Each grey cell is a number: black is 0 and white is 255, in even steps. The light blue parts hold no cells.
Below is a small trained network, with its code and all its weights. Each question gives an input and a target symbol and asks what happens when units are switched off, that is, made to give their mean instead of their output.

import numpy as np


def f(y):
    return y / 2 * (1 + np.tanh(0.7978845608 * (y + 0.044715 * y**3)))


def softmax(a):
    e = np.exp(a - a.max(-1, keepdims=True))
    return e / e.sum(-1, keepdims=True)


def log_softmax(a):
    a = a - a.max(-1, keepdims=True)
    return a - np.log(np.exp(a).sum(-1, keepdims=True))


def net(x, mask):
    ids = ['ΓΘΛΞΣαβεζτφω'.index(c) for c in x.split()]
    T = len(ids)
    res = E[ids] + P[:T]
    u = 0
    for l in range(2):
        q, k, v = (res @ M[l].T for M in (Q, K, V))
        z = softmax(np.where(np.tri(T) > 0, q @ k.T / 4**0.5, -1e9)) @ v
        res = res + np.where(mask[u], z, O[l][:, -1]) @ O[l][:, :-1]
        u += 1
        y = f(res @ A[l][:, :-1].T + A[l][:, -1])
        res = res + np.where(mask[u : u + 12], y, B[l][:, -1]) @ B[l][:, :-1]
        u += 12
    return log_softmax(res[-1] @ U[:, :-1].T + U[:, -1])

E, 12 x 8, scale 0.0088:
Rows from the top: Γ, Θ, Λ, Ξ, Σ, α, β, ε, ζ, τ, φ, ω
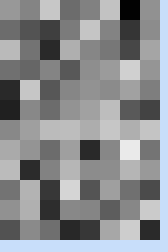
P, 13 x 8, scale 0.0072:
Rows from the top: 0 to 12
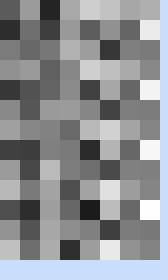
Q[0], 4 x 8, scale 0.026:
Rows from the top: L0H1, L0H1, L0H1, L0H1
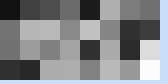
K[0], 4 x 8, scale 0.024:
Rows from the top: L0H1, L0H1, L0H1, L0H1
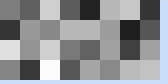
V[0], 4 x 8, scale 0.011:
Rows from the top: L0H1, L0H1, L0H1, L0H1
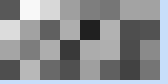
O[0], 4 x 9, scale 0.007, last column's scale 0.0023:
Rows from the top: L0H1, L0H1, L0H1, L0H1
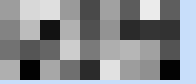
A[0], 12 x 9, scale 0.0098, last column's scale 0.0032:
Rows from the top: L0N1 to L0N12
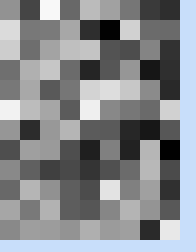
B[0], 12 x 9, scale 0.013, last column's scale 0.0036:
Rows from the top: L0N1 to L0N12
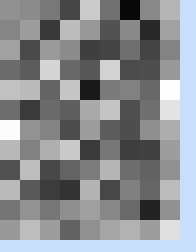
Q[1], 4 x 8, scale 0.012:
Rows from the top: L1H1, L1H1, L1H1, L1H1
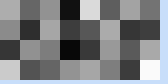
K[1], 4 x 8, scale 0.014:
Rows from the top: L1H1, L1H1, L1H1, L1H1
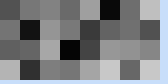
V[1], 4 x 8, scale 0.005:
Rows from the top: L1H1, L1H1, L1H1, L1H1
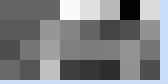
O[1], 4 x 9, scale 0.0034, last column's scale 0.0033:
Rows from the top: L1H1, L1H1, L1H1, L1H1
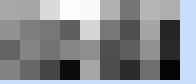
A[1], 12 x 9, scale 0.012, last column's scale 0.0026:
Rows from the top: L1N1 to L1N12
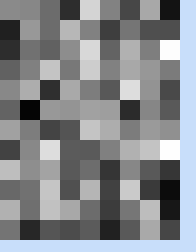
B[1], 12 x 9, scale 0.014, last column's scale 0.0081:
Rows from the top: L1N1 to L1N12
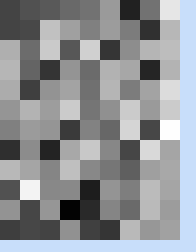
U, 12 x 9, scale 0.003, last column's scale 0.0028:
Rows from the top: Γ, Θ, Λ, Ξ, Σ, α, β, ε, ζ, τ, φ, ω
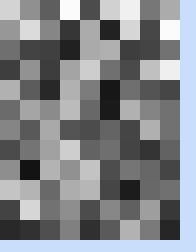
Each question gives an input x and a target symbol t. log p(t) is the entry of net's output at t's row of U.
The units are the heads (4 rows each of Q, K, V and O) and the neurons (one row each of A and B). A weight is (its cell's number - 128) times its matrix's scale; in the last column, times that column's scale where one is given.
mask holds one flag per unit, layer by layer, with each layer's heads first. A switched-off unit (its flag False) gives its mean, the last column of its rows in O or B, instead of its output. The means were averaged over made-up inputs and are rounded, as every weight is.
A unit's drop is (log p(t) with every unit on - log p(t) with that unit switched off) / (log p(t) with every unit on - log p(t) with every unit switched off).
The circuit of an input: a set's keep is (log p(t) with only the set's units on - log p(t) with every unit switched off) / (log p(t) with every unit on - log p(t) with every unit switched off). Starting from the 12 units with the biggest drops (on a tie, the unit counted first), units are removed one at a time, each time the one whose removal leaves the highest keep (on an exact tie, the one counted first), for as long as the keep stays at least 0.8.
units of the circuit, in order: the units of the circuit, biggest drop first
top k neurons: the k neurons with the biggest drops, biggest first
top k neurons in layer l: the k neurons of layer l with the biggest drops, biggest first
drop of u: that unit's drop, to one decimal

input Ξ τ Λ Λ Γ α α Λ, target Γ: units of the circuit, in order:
[L0H1 L1N1]
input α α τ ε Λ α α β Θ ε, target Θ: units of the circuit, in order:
[L0H1 L0N6 L1N7 L0N12]
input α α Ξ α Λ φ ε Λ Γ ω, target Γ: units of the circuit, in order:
[L0H1 L0N5 L1N5 L0N12]
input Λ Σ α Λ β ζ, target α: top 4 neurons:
[L0N3 L1N10 L0N5 L1N12]
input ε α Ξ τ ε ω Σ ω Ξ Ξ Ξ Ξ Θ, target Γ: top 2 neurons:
[L1N6 L0N6]
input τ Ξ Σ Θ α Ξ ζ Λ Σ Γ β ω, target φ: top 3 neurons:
[L1N10 L0N4 L0N5]
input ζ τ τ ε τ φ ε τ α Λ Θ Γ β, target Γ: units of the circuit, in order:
[L0H1 L0N5]
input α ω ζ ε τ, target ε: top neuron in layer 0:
[L0N8]
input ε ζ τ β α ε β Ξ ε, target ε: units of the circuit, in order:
[L0N2 L1N2 L0H1]
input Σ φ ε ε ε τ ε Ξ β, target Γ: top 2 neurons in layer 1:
[L1N6 L1N4]
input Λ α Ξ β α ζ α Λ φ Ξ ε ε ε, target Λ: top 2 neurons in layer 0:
[L0N6 L0N4]
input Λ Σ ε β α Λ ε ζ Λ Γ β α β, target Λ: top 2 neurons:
[L0N6 L0N10]
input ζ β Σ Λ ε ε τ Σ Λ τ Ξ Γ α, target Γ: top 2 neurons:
[L0N5 L0N6]
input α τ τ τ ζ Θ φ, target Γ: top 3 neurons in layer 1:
[L1N5 L1N1 L1N3]
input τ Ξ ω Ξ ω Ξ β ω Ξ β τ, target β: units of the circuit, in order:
[L0H1 L1N11 L0N8 L0N6]
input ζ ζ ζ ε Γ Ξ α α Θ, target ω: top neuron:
[L1N12]
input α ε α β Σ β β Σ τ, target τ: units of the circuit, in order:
[L0H1 L0N7 L1N9]
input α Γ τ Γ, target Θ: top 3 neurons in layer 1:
[L1N7 L1N5 L1N1]
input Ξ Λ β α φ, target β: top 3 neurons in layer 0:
[L0N8 L0N2 L0N6]
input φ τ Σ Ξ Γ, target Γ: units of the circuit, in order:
[L1N6 L0H1]
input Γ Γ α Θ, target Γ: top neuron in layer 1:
[L1N1]
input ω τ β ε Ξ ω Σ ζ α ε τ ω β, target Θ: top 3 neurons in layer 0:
[L0N6 L0N10 L0N5]
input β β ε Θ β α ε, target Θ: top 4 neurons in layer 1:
[L1N7 L1N5 L1N8 L1N2]
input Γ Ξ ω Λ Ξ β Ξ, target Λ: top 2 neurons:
[L0N6 L0N1]
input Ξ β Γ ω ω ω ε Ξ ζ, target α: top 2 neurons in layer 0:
[L0N3 L0N2]
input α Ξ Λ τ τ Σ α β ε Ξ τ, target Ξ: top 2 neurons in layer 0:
[L0N5 L0N2]
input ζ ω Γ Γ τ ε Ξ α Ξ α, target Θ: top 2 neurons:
[L0N1 L1N7]
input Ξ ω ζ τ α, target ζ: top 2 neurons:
[L1N3 L1N2]
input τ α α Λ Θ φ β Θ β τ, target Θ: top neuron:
[L1N7]
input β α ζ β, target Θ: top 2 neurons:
[L0N6 L0N10]
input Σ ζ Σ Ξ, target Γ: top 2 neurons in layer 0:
[L0N5 L0N10]
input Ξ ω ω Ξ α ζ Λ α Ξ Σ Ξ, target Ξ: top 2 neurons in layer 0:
[L0N2 L0N6]
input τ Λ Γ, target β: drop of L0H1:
0.5
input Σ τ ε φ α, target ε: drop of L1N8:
0.0
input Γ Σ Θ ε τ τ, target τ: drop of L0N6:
0.1
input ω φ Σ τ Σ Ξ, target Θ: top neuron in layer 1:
[L1N3]
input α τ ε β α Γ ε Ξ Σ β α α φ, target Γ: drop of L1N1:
0.2
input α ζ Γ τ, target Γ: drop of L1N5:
0.4
